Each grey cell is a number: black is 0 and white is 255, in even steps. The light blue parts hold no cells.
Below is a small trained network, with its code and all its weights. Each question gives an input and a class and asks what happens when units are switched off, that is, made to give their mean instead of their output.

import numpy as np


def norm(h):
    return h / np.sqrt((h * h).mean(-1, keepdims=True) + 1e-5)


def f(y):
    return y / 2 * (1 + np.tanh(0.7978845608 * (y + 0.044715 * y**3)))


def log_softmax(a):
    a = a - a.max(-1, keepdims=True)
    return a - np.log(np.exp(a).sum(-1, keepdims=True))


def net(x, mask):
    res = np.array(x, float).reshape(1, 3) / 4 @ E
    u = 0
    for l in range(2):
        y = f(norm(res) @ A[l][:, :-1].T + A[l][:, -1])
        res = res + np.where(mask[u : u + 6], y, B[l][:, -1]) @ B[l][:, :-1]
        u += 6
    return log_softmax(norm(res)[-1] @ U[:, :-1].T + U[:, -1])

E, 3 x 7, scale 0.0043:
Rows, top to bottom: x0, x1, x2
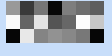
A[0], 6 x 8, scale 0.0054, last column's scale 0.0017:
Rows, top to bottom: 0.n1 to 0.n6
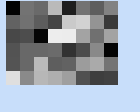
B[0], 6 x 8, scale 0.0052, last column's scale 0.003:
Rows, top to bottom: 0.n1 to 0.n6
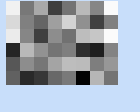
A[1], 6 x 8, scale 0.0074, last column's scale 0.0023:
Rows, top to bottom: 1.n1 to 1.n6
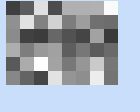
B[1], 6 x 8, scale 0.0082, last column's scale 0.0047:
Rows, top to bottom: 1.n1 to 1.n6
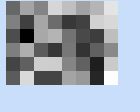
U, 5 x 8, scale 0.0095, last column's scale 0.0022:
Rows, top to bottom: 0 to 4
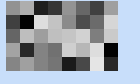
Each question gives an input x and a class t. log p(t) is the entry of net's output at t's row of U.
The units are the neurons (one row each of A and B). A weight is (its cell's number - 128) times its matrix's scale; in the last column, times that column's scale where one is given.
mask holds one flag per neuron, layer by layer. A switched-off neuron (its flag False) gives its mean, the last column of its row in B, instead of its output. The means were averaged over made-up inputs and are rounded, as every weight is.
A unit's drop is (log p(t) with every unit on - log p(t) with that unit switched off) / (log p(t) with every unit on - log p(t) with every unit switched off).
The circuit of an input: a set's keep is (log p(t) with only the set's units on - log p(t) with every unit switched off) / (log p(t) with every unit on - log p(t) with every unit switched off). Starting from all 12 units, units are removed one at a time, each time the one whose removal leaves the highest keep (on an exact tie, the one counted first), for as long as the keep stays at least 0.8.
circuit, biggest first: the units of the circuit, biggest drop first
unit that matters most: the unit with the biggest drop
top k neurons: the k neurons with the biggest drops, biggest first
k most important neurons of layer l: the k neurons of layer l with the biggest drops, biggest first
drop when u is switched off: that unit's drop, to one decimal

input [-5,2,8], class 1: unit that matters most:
1.n5
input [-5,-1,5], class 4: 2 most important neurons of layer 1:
1.n2, 1.n3
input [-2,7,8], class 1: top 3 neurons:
1.n5, 1.n2, 1.n6
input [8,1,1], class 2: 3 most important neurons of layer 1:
1.n2, 1.n1, 1.n3
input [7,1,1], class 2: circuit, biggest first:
1.n2, 0.n3, 1.n1
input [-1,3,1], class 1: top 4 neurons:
0.n3, 1.n5, 0.n1, 1.n2
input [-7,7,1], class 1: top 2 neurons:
1.n5, 0.n3
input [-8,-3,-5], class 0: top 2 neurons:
1.n6, 1.n1
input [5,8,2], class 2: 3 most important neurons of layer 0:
0.n3, 0.n1, 0.n5
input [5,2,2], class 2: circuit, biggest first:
0.n3, 1.n1, 1.n3
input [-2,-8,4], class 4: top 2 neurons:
1.n2, 1.n6
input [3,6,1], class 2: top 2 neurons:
1.n2, 1.n1
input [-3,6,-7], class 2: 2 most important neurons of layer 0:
0.n1, 0.n3
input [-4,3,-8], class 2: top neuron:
1.n6
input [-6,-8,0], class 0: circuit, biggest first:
0.n3, 1.n6
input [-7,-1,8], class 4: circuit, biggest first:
1.n2, 1.n3
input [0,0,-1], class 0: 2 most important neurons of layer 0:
0.n1, 0.n4
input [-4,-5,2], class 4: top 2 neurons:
1.n2, 0.n1
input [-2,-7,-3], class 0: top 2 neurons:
0.n3, 1.n6
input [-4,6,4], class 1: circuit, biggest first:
1.n5
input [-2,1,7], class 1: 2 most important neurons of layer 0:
0.n2, 0.n3
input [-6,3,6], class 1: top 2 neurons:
1.n5, 1.n2
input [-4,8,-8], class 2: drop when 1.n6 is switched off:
0.2
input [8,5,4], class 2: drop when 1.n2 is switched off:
0.4
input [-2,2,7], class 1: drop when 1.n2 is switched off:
0.3
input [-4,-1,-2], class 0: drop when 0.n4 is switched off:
0.0
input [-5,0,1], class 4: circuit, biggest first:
1.n2
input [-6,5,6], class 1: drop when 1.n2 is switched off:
0.1
